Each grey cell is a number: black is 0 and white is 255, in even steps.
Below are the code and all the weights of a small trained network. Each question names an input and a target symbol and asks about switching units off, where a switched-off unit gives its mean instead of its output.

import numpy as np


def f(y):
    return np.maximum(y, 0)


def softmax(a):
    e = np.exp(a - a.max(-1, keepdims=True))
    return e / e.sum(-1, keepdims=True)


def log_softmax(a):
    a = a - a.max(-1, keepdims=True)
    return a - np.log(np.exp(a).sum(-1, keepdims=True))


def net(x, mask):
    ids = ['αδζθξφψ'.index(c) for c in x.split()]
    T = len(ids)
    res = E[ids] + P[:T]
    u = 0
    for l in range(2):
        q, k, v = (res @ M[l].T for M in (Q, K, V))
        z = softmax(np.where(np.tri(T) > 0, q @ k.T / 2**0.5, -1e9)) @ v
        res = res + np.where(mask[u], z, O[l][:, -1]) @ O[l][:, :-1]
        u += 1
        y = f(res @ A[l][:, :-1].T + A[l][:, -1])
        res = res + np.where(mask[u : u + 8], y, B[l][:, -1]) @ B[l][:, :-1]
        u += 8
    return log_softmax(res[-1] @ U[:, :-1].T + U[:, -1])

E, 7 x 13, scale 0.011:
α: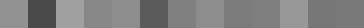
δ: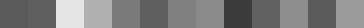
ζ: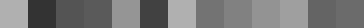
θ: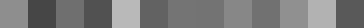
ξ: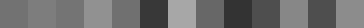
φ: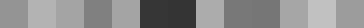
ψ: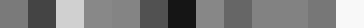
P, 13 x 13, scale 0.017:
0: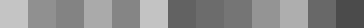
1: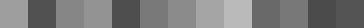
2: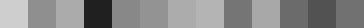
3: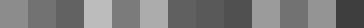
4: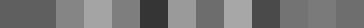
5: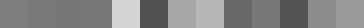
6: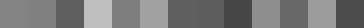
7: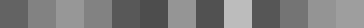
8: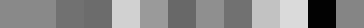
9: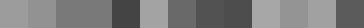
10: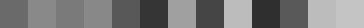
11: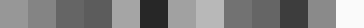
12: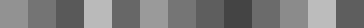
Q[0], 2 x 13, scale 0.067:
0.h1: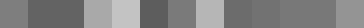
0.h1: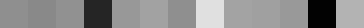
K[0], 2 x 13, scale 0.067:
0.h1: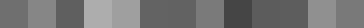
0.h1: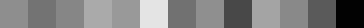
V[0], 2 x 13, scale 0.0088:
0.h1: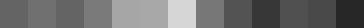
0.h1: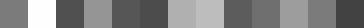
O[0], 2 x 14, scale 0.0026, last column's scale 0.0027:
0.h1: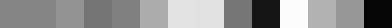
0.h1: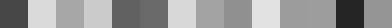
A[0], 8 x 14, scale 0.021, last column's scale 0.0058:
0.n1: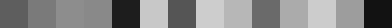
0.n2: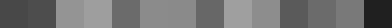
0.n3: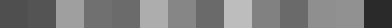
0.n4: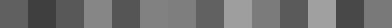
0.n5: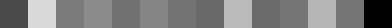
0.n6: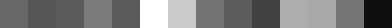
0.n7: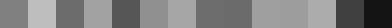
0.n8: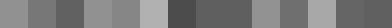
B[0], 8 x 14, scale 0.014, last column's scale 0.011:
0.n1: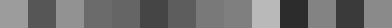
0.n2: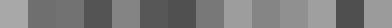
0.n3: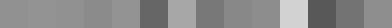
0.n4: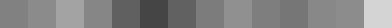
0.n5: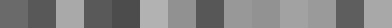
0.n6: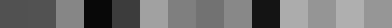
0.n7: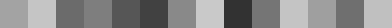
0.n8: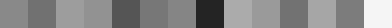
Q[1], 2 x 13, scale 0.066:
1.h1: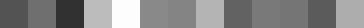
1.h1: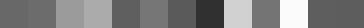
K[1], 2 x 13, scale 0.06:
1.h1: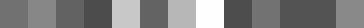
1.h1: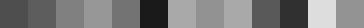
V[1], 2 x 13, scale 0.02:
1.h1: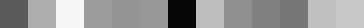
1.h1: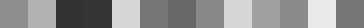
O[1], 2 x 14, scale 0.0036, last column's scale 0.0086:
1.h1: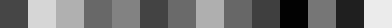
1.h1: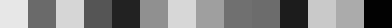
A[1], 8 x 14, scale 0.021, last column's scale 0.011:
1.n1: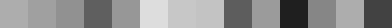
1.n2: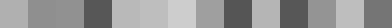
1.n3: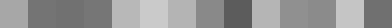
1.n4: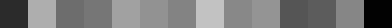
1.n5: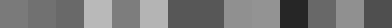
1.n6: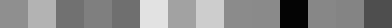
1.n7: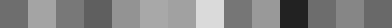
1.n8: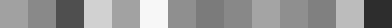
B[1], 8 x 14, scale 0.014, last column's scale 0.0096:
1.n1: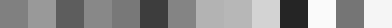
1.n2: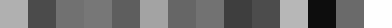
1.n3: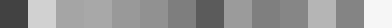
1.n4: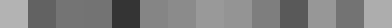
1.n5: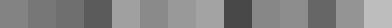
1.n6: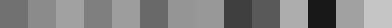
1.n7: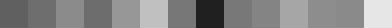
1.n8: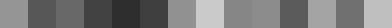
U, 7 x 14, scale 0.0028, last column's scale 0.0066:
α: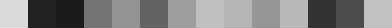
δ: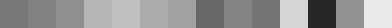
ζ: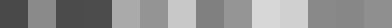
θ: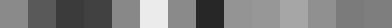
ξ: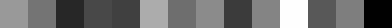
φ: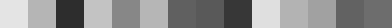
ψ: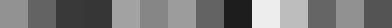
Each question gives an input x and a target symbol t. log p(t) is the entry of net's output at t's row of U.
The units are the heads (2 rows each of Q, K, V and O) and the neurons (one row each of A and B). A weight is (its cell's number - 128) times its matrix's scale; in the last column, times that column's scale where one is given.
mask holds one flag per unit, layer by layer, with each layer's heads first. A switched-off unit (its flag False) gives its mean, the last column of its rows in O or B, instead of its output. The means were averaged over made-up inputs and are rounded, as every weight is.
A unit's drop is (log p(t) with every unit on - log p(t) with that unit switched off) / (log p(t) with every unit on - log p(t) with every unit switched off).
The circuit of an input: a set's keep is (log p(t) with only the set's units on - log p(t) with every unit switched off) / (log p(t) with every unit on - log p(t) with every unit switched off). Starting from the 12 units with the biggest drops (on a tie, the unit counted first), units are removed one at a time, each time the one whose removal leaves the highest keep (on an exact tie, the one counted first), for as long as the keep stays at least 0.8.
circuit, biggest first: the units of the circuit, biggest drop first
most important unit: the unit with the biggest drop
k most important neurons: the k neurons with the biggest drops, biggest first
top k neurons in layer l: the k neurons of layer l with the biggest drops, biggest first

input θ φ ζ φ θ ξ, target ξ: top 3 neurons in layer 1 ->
(1.n2 1.n8 1.n3)
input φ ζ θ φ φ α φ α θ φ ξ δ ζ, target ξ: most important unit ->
0.n6
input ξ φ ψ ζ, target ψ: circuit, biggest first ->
(1.n5 0.h1 0.n8 0.n7)
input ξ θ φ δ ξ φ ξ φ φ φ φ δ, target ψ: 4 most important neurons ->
(1.n1 1.n7 1.n6 1.n2)
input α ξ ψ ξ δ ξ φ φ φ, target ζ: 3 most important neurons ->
(1.n3 0.n4 0.n8)
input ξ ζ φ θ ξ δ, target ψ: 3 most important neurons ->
(1.n1 0.n6 0.n8)
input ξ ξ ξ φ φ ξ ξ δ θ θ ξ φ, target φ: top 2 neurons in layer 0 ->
(0.n4 0.n8)
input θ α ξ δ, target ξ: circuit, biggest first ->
(0.h1 0.n6 0.n7)
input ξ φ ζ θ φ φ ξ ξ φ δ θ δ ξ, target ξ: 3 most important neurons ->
(0.n6 0.n7 1.n1)
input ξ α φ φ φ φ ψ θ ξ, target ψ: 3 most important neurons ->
(1.n1 1.n7 0.n8)
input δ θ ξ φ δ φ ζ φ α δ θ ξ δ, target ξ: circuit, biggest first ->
(0.n6 0.n7)
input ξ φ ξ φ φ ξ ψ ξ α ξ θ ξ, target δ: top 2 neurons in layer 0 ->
(0.n4 0.n8)
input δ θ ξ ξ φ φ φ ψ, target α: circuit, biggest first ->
(1.n3 1.n7)
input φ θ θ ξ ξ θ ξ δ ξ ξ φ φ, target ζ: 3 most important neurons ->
(1.n3 0.n4 1.n8)
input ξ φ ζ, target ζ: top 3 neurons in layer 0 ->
(0.n8 0.n4 0.n2)
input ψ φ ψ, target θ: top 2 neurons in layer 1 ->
(1.n7 1.n4)
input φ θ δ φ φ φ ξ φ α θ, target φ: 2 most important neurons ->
(0.n7 0.n8)
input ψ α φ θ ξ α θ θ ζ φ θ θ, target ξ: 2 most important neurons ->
(1.n2 1.n8)
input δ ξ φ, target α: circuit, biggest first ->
(1.h1 1.n4 0.n8 1.n3)
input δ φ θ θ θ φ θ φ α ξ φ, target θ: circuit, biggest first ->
(0.n5)
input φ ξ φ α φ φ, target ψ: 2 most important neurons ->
(1.n1 1.n7)
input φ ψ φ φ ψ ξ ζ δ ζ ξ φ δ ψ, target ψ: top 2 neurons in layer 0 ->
(0.n8 0.n7)
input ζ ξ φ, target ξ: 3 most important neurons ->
(1.n2 1.n8 0.n4)
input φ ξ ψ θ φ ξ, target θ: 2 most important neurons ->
(1.n7 0.n8)
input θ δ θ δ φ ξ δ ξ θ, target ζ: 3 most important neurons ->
(1.n3 0.n4 1.n8)
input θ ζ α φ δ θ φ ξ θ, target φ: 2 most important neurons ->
(1.n1 1.n3)
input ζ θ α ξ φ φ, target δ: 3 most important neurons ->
(0.n8 0.n4 1.n3)
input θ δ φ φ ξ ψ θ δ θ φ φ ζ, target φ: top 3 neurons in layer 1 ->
(1.n1 1.n3 1.n2)
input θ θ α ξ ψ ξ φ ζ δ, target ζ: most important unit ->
1.n3
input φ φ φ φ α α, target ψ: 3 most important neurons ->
(1.n1 1.n7 1.n6)
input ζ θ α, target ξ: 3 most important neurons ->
(1.n2 1.n8 0.n8)
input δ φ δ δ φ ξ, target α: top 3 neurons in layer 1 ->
(1.n4 1.n3 1.n7)
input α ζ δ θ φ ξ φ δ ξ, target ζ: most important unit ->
1.n3
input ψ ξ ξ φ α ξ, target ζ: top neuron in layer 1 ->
(1.n3)
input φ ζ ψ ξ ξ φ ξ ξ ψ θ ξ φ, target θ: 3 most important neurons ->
(1.n7 0.n8 1.n4)
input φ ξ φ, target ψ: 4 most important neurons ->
(1.n1 0.n8 1.n7 1.n6)
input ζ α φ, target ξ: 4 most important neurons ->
(1.n2 1.n8 0.n8 0.n4)
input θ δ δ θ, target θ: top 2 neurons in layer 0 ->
(0.n6 0.n8)
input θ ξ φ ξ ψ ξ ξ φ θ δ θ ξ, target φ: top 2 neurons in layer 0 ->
(0.n4 0.n8)
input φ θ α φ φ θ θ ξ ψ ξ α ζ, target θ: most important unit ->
1.n7
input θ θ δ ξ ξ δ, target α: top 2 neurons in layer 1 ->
(1.n4 1.n3)
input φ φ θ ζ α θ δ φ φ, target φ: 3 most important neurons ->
(1.n1 1.n3 0.n8)
